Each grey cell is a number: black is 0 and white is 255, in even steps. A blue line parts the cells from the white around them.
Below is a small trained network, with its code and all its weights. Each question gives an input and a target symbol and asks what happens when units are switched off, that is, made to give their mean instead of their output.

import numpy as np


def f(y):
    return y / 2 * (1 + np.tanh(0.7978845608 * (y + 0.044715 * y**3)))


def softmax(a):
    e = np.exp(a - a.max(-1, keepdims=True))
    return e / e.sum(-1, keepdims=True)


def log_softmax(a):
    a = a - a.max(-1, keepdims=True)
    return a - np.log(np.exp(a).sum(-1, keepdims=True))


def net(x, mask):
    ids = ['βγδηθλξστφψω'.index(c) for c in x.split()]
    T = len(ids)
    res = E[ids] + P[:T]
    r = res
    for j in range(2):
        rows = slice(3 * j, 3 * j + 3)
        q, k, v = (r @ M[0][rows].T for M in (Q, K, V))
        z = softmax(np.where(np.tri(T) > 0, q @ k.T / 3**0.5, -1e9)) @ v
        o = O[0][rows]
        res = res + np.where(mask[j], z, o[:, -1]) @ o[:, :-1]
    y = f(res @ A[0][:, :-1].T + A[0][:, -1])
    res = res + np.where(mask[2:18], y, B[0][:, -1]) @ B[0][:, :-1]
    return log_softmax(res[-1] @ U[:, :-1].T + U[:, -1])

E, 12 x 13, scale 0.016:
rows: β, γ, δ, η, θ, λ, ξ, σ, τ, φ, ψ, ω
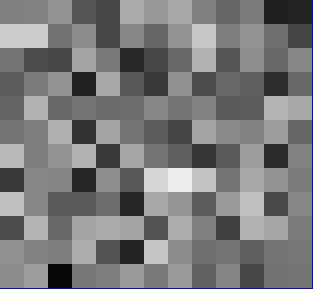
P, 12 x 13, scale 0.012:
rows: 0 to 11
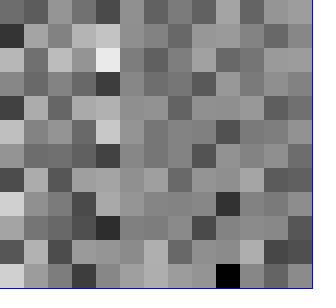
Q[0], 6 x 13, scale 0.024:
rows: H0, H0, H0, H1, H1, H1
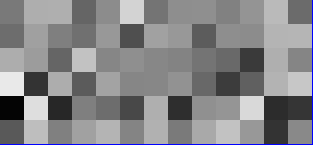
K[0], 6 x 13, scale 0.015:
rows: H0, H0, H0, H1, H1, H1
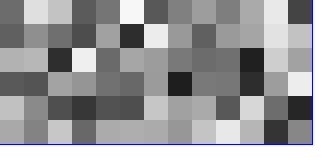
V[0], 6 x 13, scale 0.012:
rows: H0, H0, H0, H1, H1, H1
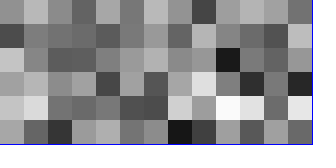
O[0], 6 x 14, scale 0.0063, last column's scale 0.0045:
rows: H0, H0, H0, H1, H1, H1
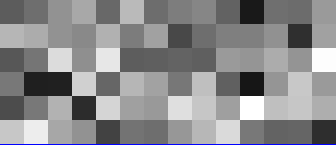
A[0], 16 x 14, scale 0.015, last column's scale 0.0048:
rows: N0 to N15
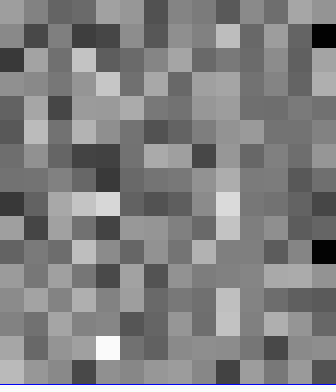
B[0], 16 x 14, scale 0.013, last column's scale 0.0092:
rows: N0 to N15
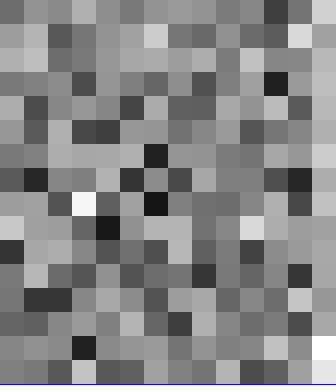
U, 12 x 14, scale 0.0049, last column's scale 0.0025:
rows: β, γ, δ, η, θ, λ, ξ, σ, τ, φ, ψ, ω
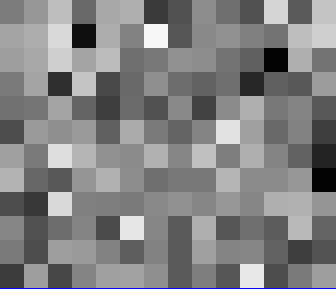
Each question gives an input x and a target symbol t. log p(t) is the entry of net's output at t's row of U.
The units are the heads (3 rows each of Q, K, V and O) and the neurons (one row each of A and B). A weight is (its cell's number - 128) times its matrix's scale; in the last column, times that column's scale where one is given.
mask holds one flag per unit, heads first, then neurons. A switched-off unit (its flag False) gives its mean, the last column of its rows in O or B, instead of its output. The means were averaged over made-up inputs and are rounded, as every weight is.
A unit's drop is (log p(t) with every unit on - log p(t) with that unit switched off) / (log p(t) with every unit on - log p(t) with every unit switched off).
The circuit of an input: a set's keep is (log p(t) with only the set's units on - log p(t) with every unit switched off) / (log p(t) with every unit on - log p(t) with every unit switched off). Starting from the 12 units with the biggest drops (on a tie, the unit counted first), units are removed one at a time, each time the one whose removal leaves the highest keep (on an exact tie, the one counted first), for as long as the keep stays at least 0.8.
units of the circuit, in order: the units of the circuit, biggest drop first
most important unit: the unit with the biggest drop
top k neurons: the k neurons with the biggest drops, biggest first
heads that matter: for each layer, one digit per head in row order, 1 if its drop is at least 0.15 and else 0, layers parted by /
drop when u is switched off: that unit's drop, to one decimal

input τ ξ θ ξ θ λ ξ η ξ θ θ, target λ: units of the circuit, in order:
[H1, N15, N13]
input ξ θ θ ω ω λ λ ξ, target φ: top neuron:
[N12]
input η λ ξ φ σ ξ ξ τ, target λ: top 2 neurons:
[N15, N8]
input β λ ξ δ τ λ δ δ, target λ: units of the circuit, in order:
[H1, N15, H0, N13]
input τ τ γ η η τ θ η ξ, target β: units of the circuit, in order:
[H0, N14, N8]
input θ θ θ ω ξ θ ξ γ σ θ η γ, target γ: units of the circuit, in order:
[H0, N14, N8]
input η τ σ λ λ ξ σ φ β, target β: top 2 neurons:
[N8, N14]
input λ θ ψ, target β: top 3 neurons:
[N8, N14, N15]
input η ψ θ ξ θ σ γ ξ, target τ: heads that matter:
01
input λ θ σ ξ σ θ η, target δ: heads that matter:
10
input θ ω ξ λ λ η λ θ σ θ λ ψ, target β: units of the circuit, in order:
[H0, N8, N14]
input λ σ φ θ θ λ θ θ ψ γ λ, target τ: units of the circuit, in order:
[H1, N10]
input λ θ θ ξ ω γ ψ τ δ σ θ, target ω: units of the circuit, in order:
[H1, N5]
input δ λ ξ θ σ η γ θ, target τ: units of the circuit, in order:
[H1, N10]
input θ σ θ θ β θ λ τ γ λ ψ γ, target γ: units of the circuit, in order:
[H0, N14]
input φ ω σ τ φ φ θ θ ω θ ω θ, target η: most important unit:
N15
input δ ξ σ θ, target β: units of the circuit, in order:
[N6, N15, H1]
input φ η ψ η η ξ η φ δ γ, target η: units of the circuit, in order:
[N11, H1, N14]
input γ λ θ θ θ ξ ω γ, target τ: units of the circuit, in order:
[H1, N10, N4]
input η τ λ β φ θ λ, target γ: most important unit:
N1
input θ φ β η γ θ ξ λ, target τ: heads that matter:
11
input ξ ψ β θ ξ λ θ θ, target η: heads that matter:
01
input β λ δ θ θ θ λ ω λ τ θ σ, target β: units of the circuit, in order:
[H0, N8]
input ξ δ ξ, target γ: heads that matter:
00
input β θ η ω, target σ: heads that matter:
01
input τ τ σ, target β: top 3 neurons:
[N8, N14, N13]
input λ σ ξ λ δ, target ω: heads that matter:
11
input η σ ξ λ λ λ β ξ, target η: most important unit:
H1
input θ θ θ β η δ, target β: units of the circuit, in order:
[N8, N14]
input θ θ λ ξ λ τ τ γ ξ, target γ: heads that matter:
10
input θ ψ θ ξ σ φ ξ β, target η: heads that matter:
01
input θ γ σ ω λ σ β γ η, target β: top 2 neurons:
[N14, N8]
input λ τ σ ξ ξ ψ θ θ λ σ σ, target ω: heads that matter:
11
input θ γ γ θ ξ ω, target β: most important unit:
H0
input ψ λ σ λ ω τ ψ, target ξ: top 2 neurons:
[N9, N2]
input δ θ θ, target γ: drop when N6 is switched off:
0.2
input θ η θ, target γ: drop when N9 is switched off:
-0.1
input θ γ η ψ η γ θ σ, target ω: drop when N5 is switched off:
0.1
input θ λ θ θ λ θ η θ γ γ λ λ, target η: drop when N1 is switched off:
0.0
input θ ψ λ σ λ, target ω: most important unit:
H1
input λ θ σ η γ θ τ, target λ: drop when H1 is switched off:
1.1
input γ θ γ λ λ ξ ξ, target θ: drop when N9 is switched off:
0.6
